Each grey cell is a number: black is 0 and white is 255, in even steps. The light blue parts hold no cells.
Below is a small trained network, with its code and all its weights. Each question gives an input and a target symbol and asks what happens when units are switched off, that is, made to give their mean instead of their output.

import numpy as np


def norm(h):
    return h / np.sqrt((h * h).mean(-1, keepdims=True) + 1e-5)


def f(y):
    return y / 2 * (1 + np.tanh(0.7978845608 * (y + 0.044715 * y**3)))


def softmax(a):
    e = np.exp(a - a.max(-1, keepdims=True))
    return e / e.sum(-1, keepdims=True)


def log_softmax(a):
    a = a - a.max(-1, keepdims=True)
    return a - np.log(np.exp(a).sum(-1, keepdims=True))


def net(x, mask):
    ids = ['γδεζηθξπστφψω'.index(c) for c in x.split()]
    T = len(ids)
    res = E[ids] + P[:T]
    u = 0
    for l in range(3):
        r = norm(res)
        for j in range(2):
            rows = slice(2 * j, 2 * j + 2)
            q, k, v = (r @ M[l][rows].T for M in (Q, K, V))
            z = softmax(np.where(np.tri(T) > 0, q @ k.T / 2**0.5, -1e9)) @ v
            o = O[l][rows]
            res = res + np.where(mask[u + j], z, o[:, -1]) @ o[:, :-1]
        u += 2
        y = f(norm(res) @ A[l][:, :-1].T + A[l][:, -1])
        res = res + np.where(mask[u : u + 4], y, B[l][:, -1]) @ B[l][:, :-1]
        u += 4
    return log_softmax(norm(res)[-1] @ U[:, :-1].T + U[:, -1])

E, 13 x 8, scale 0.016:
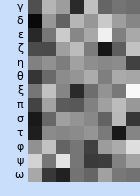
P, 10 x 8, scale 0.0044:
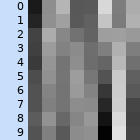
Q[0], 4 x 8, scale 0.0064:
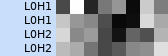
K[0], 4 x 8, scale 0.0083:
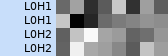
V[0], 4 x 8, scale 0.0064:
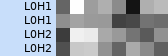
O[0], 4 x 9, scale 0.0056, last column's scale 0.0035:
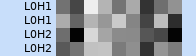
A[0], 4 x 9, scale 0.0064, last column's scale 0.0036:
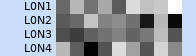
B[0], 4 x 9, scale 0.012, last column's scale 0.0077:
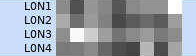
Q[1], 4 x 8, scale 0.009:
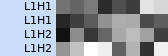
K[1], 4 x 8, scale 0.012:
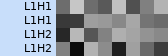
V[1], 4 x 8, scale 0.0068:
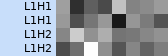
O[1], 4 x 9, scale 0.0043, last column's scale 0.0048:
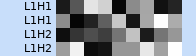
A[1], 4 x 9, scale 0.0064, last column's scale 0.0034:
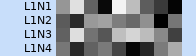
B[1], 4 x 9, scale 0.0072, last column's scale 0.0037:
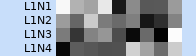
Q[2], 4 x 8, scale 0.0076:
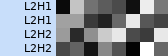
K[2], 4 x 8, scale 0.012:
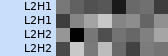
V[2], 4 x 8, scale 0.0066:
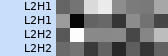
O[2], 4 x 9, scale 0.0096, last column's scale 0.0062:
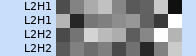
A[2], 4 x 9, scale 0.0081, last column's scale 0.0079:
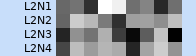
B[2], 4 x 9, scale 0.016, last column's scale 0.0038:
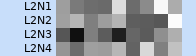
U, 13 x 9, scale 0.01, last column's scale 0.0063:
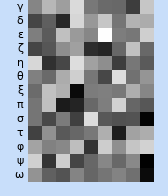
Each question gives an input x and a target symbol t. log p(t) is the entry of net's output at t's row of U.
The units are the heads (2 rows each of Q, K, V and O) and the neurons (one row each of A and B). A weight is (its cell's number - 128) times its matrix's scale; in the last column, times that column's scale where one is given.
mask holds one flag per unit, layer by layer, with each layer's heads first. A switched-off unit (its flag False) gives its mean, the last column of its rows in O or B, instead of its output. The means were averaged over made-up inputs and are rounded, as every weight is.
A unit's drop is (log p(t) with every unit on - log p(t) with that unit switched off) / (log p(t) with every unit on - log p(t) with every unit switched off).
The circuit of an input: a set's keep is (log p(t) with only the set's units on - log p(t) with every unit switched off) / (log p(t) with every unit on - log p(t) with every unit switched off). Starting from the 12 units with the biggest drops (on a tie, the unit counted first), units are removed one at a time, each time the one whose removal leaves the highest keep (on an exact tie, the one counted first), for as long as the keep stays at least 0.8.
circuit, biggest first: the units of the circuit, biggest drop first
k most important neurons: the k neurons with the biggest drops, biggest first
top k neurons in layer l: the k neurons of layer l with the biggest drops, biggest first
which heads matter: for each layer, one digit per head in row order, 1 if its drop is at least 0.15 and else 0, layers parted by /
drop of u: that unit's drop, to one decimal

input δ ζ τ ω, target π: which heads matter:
01 / 01 / 00
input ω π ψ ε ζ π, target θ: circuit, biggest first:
(L2H2 L0N3 L2N4)
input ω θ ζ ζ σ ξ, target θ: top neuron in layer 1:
(L1N3)
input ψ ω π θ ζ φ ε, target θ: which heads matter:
01 / 11 / 01
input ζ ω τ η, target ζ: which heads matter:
01 / 11 / 01
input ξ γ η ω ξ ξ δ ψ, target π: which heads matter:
10 / 01 / 00
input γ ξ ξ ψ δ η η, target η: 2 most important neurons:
(L0N1 L1N1)
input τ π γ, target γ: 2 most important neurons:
(L1N1 L0N1)
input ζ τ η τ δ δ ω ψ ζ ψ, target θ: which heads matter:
10 / 11 / 01
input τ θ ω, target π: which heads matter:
00 / 01 / 00
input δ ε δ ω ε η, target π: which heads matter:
01 / 00 / 00
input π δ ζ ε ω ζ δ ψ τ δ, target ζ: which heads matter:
11 / 11 / 01
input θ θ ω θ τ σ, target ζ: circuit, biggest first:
(L2H2 L2N3)
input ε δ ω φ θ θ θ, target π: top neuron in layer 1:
(L1N3)
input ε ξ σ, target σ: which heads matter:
01 / 01 / 01
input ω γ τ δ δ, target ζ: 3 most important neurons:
(L1N3 L2N3 L1N4)
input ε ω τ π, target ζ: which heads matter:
01 / 11 / 01
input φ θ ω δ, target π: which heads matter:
01 / 00 / 10
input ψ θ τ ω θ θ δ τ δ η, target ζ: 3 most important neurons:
(L0N2 L2N3 L0N1)
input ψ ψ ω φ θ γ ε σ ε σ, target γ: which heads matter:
11 / 11 / 00
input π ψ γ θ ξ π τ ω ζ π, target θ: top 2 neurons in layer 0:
(L0N3 L0N2)
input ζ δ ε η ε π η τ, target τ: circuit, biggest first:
(L1N3 L2N4)
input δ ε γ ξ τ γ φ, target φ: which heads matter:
11 / 10 / 00
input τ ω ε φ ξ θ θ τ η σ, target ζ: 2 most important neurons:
(L0N2 L2N3)
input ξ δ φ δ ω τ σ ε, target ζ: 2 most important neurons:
(L1N3 L0N2)
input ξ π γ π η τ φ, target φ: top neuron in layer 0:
(L0N1)
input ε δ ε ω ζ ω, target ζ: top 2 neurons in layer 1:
(L1N3 L1N2)
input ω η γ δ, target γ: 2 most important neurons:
(L2N2 L0N1)
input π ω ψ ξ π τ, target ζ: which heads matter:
01 / 10 / 01
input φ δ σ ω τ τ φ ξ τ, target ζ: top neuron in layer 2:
(L2N3)
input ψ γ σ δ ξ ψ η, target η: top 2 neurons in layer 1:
(L1N1 L1N3)
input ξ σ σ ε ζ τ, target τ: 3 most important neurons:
(L0N2 L1N4 L0N1)
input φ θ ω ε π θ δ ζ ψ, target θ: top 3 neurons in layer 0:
(L0N3 L0N1 L0N2)
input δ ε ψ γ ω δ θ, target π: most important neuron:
(L0N4)
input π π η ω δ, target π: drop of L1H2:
-0.1
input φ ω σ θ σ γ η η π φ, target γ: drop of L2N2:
0.6
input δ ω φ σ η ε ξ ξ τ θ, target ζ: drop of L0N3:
0.0
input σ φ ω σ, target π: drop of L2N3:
0.1
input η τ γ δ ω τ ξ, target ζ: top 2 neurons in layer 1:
(L1N3 L1N1)
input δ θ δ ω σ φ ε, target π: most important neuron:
(L0N1)
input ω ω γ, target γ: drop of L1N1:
0.2
